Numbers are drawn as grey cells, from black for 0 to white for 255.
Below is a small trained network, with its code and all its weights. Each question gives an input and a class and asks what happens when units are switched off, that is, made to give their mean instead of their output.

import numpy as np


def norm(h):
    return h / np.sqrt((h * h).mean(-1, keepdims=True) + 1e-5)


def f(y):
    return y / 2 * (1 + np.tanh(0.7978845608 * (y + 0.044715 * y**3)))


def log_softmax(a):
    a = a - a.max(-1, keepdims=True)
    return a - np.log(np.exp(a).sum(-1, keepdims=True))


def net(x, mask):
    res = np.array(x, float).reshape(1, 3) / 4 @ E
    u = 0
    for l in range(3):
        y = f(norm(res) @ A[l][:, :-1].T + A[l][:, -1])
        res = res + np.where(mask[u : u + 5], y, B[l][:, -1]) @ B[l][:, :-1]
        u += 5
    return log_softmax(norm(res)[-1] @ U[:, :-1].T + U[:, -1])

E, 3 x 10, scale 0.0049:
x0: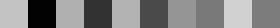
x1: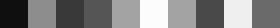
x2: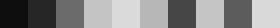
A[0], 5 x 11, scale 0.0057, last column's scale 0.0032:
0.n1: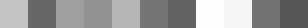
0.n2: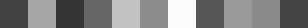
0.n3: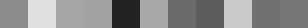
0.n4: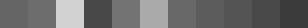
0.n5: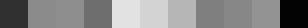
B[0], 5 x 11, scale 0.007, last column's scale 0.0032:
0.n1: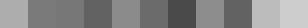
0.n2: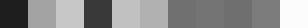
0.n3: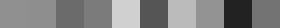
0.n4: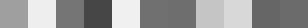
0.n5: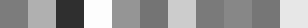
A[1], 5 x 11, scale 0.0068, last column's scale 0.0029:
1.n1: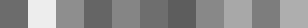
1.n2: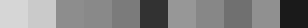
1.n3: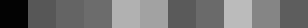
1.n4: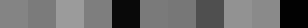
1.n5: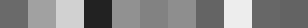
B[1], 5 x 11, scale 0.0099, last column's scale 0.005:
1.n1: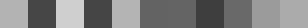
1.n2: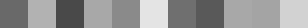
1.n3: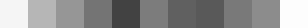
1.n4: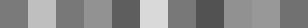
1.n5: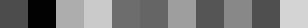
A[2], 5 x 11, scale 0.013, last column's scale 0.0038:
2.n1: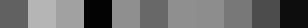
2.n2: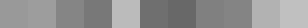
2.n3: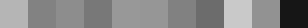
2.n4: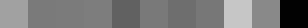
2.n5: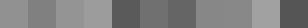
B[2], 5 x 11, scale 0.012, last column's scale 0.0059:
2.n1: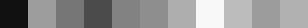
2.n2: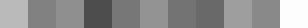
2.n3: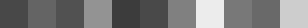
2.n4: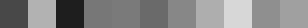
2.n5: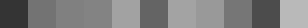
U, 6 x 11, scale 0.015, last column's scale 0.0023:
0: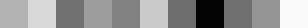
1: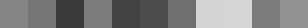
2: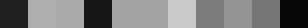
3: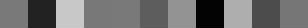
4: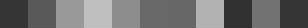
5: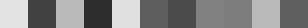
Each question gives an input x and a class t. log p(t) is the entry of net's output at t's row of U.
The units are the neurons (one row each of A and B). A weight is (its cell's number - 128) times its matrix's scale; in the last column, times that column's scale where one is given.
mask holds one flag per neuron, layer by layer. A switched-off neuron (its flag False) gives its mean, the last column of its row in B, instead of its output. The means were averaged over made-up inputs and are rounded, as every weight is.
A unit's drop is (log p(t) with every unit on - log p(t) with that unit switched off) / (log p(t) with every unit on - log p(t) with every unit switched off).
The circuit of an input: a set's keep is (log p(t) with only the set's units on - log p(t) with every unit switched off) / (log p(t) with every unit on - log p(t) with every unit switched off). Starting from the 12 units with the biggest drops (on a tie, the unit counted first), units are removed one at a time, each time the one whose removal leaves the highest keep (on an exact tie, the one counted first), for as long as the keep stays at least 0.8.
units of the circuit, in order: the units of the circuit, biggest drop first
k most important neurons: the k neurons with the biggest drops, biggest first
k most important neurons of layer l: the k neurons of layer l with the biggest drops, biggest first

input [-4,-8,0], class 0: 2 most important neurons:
1.n2; 2.n3
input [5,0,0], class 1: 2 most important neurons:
0.n2; 0.n1
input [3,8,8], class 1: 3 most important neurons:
1.n3; 2.n3; 0.n3
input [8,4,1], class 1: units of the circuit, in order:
2.n3
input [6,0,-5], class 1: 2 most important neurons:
0.n2; 1.n2
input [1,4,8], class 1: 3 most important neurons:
0.n3; 1.n3; 2.n3
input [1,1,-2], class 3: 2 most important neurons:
1.n5; 0.n5
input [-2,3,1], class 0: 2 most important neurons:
0.n5; 1.n3
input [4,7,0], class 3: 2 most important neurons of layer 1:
1.n5; 1.n2
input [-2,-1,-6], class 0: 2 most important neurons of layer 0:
0.n2; 0.n3
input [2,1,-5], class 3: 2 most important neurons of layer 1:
1.n5; 1.n3
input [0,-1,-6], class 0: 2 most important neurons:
1.n2; 0.n3
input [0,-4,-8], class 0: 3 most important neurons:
1.n2; 0.n3; 2.n1
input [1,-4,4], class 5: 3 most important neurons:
1.n5; 2.n3; 0.n5
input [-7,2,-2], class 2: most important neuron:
2.n1
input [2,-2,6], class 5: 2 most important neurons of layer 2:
2.n3; 2.n2
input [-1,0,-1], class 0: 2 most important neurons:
0.n2; 1.n2
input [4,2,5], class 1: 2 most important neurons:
1.n3; 0.n3
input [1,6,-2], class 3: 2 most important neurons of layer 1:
1.n5; 1.n3
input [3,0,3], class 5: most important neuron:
0.n1
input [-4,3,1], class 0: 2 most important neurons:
0.n5; 1.n3
